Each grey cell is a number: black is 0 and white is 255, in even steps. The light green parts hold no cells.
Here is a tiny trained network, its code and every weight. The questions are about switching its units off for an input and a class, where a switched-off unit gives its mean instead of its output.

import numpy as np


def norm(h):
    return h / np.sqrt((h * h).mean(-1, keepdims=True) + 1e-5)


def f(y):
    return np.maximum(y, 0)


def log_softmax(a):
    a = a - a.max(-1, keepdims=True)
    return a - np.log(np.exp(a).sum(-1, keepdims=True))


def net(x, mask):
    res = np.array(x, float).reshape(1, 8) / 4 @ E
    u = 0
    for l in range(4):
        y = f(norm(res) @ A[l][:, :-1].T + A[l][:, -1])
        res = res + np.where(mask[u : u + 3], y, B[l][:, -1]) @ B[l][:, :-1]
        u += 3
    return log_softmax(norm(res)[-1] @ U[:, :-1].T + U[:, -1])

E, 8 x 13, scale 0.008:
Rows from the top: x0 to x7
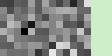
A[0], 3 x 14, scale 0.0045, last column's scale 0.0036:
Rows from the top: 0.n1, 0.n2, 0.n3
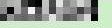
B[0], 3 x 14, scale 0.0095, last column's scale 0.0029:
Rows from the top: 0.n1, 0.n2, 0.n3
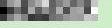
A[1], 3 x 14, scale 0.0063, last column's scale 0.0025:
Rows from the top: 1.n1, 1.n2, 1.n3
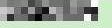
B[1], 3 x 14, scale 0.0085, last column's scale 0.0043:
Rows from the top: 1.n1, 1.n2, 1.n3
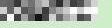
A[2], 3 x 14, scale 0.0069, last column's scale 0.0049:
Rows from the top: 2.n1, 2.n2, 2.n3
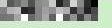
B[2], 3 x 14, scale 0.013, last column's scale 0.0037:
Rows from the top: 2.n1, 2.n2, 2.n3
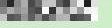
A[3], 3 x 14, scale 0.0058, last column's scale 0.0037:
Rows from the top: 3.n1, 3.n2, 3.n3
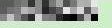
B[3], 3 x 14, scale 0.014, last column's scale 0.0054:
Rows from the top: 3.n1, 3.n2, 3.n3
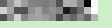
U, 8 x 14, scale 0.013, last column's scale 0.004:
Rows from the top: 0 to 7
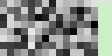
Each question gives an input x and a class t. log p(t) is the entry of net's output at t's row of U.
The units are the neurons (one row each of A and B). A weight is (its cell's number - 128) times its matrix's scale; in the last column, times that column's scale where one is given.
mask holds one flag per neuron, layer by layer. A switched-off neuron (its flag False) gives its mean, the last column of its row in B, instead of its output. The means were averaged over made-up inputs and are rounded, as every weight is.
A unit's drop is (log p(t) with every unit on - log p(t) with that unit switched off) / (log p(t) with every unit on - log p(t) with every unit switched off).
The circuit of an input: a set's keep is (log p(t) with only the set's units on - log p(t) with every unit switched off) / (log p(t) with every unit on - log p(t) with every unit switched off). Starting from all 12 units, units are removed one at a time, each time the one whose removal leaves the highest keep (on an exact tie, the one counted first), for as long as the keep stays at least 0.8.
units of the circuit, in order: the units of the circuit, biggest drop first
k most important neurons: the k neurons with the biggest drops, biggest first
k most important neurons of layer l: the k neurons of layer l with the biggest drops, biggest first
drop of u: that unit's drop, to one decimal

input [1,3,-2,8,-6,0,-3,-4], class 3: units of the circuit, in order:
(3.n3)
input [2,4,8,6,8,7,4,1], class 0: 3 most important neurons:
(0.n1; 2.n2; 3.n2)
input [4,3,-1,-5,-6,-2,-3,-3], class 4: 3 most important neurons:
(2.n1; 3.n1; 2.n2)
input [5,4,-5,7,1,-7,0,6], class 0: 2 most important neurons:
(2.n2; 0.n1)
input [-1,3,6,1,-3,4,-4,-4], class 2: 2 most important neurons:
(0.n3; 1.n3)
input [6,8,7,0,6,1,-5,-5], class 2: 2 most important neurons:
(1.n3; 0.n3)
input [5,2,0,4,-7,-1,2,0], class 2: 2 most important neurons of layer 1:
(1.n3; 1.n1)
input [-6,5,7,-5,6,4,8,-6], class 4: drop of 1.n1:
-0.1
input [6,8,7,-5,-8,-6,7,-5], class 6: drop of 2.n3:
-0.1
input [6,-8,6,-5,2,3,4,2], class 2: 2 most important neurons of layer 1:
(1.n3; 1.n2)
